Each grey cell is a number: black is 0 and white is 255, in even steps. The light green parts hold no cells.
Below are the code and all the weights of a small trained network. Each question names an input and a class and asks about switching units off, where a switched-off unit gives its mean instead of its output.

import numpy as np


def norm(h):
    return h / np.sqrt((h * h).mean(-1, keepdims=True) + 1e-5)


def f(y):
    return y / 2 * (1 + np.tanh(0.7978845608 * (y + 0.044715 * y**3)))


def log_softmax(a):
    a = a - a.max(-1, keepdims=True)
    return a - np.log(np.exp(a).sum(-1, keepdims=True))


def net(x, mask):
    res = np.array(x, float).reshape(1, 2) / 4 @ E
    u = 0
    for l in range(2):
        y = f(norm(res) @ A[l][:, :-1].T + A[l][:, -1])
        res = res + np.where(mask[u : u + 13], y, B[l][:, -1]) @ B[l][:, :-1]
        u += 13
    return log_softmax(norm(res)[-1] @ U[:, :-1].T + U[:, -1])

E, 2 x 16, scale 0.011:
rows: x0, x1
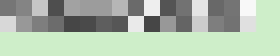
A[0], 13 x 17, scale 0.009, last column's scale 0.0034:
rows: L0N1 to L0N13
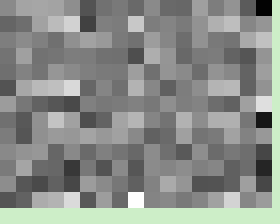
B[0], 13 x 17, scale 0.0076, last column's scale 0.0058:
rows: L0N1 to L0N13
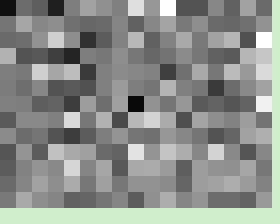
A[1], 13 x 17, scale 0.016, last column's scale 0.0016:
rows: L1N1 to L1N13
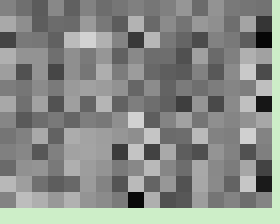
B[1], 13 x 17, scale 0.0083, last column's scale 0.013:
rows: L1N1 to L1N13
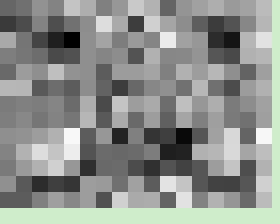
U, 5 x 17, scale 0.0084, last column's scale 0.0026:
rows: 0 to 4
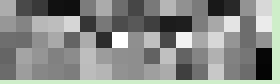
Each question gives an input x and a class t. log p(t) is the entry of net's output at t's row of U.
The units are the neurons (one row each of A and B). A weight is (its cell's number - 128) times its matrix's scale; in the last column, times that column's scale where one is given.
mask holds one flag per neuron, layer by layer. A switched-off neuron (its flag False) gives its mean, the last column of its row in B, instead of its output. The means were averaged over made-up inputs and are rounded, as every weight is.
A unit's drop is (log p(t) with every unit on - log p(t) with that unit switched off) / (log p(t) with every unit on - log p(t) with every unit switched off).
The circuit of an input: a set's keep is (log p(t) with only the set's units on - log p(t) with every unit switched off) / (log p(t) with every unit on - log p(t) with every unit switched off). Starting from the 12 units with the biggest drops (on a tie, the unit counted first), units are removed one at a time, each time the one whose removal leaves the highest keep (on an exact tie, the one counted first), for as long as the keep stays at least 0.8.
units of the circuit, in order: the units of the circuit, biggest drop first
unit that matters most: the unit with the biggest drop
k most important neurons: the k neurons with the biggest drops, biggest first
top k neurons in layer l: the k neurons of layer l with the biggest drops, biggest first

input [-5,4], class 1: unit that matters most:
L0N4
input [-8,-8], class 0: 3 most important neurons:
(L1N3 L0N3 L1N9)
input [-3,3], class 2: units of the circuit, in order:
(L1N9 L1N3)
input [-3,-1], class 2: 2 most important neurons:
(L0N5 L0N3)
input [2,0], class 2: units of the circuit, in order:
(L0N3 L1N9)
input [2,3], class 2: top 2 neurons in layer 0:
(L0N7 L0N4)
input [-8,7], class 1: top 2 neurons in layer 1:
(L1N10 L1N3)
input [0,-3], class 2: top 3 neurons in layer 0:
(L0N4 L0N7 L0N9)
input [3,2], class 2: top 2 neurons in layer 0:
(L0N3 L0N7)
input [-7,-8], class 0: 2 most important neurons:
(L1N3 L0N3)
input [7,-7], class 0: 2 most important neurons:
(L1N3 L0N5)
